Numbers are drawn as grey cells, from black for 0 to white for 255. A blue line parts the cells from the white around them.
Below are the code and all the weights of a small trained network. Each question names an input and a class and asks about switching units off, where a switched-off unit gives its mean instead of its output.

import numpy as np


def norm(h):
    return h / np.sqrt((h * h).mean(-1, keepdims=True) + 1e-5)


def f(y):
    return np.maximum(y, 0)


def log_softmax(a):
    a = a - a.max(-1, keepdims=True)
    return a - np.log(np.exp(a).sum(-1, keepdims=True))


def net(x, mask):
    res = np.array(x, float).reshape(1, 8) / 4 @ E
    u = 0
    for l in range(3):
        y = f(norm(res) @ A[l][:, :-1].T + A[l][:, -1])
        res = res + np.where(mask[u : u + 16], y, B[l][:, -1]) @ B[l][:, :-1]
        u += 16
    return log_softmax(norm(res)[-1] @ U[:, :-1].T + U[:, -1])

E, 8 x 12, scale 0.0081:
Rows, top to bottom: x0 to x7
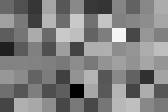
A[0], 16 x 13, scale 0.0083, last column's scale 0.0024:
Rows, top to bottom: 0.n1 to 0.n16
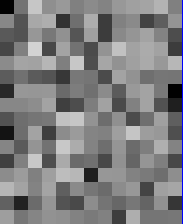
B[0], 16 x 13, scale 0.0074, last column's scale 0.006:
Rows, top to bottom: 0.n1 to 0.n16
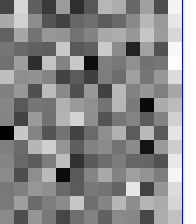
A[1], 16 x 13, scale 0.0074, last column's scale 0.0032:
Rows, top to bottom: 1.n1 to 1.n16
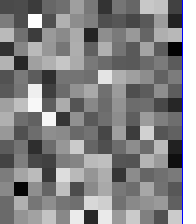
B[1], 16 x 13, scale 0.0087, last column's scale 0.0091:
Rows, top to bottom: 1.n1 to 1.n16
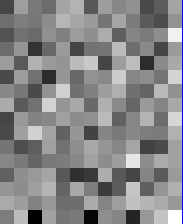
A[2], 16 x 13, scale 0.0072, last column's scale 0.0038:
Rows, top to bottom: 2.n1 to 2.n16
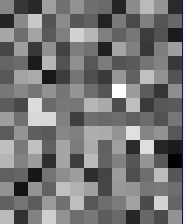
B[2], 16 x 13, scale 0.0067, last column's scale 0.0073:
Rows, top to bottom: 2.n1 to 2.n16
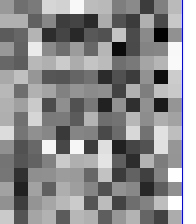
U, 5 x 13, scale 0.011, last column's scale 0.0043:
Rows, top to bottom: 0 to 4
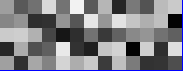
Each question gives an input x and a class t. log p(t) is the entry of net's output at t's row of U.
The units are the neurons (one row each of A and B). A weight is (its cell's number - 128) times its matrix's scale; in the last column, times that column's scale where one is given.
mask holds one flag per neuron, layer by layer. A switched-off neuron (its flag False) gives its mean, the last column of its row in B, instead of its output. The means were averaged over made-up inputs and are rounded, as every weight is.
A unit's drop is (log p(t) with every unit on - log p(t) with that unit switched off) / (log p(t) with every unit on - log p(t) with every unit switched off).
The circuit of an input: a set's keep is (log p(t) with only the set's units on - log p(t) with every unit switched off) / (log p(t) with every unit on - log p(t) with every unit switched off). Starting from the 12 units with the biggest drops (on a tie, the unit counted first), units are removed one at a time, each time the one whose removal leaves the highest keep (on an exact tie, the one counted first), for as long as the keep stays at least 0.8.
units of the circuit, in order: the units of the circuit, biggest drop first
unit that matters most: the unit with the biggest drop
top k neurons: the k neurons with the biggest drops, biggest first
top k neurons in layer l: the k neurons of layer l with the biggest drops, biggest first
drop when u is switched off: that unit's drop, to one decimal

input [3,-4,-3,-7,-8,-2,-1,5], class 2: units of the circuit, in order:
[0.n2, 1.n16, 0.n5, 2.n13]
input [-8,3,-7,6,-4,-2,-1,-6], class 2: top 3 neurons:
[1.n16, 2.n8, 1.n13]
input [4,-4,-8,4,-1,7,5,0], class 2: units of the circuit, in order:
[0.n2]
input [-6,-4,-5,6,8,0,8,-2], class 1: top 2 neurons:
[1.n12, 2.n10]
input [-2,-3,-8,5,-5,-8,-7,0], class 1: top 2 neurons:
[0.n7, 1.n15]
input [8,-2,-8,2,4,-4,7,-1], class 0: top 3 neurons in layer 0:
[0.n1, 0.n10, 0.n8]
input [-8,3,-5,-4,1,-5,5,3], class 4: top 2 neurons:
[0.n5, 0.n8]
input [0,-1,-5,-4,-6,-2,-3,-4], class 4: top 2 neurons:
[1.n16, 0.n5]
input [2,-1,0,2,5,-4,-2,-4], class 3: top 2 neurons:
[0.n1, 0.n10]
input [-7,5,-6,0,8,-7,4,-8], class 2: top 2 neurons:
[1.n16, 0.n5]
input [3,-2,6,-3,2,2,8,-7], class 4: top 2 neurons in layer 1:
[1.n16, 1.n5]
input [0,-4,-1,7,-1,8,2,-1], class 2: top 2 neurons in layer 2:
[2.n6, 2.n10]
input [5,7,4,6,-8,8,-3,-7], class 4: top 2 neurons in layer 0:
[0.n5, 0.n9]
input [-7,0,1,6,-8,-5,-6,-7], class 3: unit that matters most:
1.n13
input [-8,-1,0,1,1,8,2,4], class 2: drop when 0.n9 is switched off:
0.2
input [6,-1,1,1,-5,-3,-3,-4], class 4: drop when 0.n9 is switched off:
0.3
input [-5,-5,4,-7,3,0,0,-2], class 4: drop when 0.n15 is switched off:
0.2
